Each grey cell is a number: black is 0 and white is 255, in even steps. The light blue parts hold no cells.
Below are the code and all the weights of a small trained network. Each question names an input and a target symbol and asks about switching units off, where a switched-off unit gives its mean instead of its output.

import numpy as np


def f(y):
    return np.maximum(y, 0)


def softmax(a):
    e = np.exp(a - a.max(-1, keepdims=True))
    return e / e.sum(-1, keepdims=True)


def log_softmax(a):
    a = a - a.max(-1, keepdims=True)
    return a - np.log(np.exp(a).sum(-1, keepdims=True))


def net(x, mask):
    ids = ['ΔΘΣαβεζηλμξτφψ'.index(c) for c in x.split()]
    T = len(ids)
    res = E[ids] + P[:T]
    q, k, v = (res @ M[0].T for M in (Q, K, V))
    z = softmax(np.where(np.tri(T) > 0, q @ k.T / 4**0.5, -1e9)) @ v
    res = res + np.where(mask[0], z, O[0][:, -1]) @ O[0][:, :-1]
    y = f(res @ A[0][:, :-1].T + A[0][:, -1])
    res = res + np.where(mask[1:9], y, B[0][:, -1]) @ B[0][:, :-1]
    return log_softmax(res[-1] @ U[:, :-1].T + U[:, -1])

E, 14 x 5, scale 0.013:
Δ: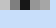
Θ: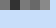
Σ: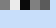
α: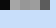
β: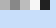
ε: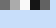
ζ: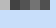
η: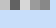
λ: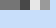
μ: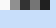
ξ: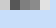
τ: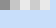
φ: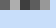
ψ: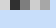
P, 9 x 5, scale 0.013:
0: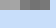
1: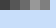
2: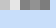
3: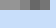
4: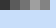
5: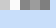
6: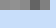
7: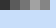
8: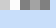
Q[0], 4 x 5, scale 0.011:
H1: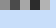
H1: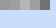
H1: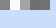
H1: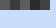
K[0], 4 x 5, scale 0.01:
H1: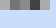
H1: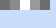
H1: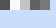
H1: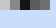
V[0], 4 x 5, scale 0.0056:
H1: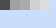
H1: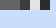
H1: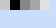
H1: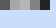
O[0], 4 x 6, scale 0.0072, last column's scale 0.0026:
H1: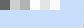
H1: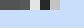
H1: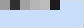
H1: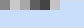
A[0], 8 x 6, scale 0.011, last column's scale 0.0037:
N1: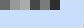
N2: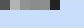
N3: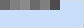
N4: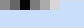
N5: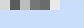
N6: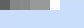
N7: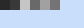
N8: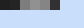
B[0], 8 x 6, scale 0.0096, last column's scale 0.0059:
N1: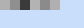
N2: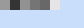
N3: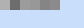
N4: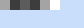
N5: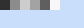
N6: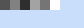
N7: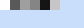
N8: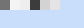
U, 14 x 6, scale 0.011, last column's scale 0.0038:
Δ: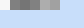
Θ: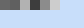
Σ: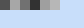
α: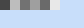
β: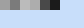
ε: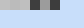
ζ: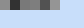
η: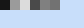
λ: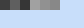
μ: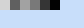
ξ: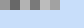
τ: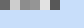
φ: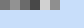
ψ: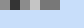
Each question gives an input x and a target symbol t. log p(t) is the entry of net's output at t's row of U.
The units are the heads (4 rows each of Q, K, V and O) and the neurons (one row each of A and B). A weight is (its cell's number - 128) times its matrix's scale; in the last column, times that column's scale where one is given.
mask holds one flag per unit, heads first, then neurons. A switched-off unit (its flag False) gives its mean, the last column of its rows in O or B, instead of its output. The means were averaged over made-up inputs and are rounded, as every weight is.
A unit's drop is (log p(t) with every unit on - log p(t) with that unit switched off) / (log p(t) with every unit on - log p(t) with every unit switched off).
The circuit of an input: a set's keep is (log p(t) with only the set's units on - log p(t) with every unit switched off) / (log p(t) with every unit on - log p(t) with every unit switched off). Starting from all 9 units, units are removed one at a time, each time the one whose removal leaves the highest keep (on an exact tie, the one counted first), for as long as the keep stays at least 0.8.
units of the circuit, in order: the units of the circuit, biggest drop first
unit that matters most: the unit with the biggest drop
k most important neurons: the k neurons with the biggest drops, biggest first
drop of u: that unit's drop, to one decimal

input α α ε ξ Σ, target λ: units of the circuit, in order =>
N8; N4
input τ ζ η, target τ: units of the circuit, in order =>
H1; N7
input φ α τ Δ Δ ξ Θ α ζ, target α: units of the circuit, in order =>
H1; N4
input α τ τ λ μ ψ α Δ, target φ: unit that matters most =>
N8
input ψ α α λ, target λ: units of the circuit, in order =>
N8; N7
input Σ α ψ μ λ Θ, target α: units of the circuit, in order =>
N4; H1
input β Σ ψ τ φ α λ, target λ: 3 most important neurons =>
N8; N7; N6
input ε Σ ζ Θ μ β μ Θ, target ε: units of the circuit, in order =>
N8; N7
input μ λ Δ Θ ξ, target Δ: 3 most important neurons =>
N7; N4; N5
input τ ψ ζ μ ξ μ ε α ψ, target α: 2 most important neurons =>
N4; N7
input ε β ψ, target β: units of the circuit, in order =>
H1; N5
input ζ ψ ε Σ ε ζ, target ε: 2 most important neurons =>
N6; N2
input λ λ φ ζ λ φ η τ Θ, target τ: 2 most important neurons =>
N7; N4
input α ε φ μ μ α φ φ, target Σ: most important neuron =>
N8
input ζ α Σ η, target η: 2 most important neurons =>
N5; N7
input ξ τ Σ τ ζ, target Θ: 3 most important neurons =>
N8; N4; N1
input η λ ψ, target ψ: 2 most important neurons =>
N8; N5
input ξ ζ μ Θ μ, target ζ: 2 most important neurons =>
N8; N4
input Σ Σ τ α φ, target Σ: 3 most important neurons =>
N8; N4; N5
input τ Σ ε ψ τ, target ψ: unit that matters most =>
N7
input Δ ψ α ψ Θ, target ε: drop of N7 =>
0.4
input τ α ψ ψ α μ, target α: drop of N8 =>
0.1
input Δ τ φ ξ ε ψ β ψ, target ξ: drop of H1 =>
0.6
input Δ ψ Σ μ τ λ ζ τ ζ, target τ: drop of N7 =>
0.2
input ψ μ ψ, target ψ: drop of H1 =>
0.6
